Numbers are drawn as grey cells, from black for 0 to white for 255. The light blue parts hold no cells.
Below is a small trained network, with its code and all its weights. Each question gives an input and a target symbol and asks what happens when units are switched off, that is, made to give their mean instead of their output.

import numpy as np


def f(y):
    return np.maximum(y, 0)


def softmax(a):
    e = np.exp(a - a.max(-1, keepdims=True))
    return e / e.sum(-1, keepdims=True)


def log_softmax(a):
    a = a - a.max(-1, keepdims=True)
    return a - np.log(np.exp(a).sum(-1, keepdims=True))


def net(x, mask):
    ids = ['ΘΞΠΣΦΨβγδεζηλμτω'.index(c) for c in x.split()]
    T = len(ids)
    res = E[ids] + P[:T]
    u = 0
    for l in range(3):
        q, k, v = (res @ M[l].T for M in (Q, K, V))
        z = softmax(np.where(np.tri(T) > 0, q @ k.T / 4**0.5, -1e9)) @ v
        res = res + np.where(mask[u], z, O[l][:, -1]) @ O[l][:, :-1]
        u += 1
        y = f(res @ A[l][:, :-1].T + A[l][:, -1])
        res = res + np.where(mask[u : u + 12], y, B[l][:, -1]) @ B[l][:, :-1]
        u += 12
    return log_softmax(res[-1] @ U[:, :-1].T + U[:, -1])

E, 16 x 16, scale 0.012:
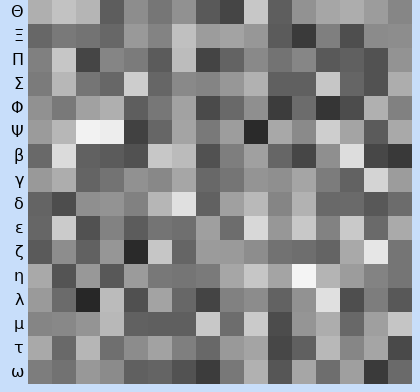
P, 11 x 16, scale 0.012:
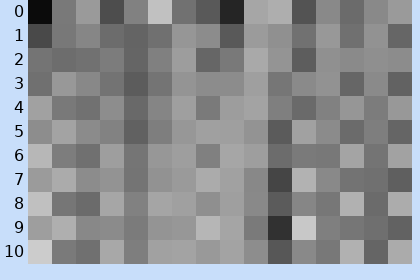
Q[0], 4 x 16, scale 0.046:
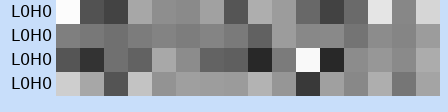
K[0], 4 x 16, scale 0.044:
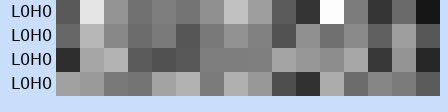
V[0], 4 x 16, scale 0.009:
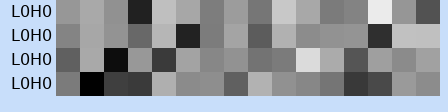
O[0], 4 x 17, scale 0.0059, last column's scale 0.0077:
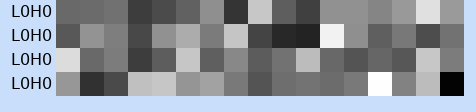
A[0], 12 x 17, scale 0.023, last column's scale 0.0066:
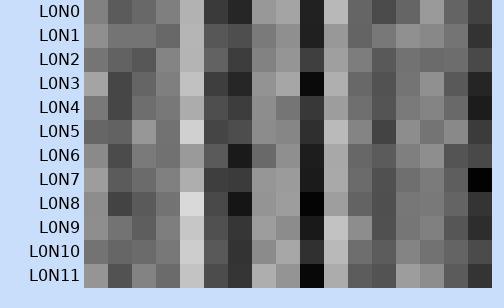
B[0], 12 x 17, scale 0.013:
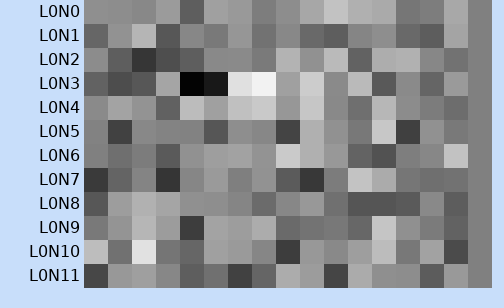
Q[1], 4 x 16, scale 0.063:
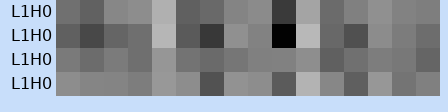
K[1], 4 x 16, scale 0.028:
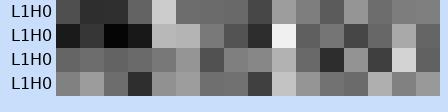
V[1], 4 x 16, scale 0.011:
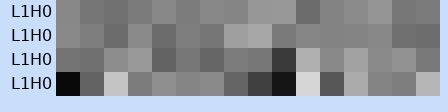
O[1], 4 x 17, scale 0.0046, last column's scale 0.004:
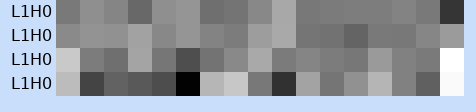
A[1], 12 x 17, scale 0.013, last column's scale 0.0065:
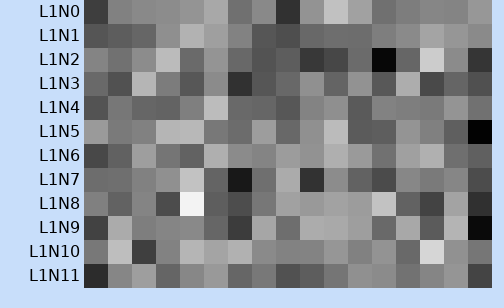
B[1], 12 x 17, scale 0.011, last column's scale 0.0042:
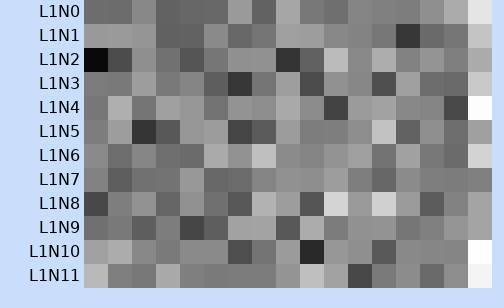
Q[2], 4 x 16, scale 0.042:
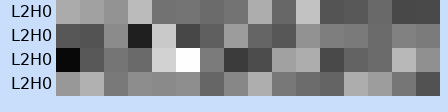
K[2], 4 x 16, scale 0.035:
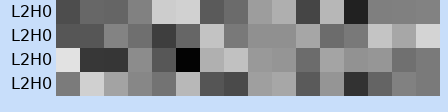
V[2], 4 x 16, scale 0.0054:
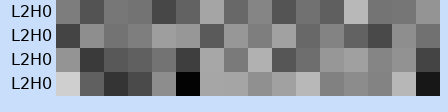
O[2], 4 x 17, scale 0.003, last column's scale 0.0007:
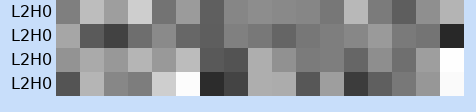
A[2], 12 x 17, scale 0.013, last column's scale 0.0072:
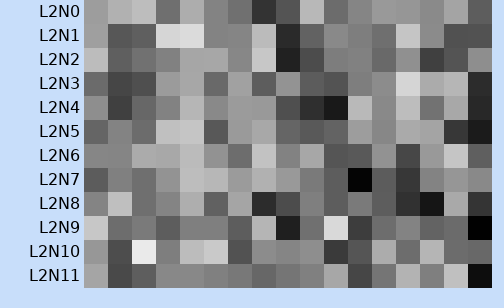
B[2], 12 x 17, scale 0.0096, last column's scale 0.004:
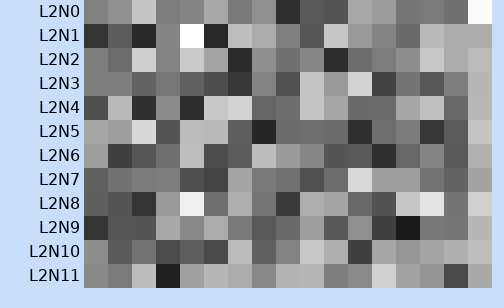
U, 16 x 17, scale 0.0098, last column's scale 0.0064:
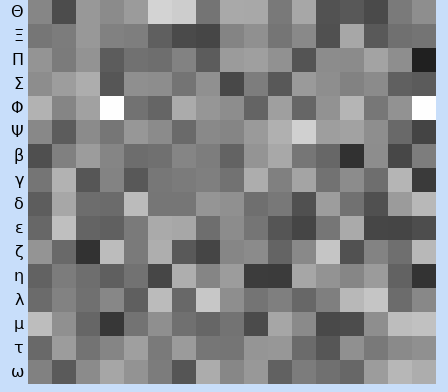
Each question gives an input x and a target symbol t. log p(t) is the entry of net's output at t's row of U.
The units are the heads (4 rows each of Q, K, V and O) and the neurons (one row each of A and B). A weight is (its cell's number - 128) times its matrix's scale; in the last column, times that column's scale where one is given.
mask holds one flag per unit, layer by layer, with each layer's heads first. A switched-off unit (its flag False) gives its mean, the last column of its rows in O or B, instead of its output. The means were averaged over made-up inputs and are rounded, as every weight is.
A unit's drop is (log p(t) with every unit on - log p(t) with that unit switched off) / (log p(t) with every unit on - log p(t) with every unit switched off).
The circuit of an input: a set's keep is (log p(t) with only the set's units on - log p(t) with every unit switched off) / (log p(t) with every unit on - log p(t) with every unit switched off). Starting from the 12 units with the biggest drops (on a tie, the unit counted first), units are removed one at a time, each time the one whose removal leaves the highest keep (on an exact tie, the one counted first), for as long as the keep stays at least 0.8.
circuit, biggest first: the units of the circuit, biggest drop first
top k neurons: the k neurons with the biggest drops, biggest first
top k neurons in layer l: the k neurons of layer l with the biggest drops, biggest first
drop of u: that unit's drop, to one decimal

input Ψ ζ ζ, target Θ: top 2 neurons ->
L2N9, L2N11
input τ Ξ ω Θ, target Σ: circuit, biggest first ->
L2N0, L1H0
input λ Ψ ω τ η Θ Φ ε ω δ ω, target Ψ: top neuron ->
L2N11
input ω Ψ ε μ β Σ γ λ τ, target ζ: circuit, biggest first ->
L0H0, L1N5, L1H0, L2N9
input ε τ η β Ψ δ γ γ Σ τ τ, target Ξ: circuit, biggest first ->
L0H0, L2N3, L2N5, L1N1
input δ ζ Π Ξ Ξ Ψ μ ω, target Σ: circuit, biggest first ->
L0H0, L2N2
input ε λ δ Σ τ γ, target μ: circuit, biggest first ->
L1N10, L1H0
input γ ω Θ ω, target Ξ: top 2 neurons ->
L1N3, L1N11
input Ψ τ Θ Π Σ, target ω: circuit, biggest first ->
L0H0, L2N2, L1H0
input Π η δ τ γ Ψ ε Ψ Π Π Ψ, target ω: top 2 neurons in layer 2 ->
L2N2, L2N9
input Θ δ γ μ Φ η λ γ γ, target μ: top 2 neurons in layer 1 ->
L1N10, L1N1
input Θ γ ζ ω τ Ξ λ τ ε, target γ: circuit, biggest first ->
L1N9, L1H0
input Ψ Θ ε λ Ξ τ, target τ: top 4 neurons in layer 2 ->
L2N1, L2N4, L2N5, L2N3
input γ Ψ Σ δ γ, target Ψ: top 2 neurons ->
L2N11, L2N3
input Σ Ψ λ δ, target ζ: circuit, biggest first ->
L1N5, L0H0, L1H0, L2N9
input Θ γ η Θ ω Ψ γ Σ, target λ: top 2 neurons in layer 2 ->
L2N4, L2N2
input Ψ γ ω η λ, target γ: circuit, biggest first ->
L0H0, L2N3, L1H0, L2N4
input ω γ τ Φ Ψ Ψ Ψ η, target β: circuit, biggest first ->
L0H0
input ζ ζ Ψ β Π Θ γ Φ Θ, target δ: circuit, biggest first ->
L0H0, L2N1, L1H0, L2N5
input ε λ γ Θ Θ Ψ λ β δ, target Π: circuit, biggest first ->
L0H0
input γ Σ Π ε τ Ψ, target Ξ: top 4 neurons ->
L2N3, L2N5, L1N1, L1N11
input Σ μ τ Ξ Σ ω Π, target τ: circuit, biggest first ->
L2N8, L1H0
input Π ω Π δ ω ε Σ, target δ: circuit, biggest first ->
L1N8, L1H0
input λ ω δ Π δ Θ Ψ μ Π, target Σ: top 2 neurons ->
L2N2, L2N5
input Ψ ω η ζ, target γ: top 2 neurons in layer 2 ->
L2N3, L2N4
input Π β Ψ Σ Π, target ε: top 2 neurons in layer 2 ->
L2N5, L2N4
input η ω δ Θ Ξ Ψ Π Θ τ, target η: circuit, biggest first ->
L0H0
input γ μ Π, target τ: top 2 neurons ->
L2N8, L1N11
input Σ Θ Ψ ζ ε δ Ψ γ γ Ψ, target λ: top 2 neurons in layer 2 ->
L2N4, L2N2
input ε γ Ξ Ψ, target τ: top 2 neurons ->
L2N1, L2N4
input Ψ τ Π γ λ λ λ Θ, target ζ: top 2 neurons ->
L1N5, L2N9
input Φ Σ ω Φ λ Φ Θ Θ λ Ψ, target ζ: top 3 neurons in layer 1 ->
L1N5, L1N4, L1N0
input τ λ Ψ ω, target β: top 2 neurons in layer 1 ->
L1N4, L1N0
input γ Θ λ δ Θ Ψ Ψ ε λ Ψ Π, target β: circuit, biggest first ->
L0H0
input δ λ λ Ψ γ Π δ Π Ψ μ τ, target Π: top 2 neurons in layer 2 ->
L2N10, L2N0
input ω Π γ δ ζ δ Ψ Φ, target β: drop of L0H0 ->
0.2
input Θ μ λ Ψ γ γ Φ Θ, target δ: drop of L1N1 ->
0.2
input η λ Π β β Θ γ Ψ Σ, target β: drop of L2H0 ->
0.3
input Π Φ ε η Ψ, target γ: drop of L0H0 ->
1.3
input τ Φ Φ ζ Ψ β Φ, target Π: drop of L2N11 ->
0.3
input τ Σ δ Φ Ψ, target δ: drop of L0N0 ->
0.0
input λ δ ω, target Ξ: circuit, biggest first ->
L1N3
